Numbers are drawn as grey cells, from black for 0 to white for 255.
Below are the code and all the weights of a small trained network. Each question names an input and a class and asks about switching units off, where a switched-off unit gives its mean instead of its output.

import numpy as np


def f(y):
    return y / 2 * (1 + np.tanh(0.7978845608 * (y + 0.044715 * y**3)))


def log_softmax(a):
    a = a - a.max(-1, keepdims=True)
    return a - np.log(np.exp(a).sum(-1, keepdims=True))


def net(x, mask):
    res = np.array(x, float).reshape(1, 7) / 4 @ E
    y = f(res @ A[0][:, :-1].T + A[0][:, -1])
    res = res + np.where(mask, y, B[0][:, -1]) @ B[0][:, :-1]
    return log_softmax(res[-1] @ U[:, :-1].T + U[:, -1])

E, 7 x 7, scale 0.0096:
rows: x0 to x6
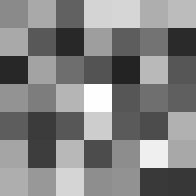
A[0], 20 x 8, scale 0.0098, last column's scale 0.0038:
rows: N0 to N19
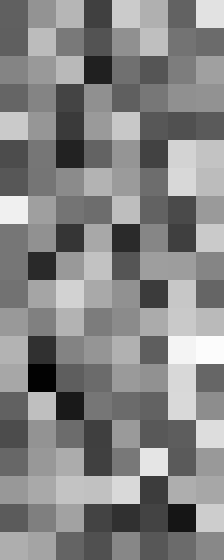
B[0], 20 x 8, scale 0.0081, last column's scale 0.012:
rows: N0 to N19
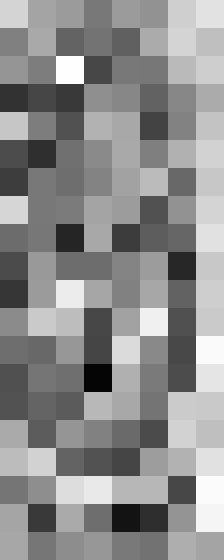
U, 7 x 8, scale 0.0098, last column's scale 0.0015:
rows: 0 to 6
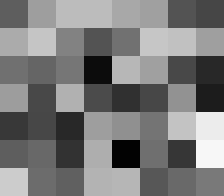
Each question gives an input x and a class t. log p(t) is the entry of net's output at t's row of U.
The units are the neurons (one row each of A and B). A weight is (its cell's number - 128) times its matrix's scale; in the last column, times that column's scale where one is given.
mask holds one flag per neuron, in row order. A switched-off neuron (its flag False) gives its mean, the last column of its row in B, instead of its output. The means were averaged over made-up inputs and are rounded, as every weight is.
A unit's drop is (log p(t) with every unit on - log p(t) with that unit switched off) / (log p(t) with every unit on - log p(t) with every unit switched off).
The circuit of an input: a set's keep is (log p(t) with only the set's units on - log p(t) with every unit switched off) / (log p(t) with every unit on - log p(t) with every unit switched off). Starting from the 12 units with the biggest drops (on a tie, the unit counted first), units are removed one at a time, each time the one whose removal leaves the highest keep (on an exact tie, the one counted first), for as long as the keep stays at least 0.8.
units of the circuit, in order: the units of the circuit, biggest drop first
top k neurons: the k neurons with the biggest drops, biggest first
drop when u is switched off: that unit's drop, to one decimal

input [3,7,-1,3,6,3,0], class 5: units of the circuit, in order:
[N8 N9]
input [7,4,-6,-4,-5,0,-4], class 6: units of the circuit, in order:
[N4]
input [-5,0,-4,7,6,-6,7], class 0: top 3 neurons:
[N17 N10 N16]
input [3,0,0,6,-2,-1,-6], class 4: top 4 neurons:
[N17 N10 N18 N11]
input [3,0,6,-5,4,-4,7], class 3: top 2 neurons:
[N18 N15]
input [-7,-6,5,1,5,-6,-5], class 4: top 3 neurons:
[N14 N5 N3]
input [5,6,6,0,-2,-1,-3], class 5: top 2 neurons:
[N8 N0]
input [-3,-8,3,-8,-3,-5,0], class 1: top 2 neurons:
[N1 N0]
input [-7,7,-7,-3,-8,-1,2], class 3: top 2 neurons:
[N18 N2]
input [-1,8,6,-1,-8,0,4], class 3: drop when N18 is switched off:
0.2
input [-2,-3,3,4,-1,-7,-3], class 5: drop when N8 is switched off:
0.1
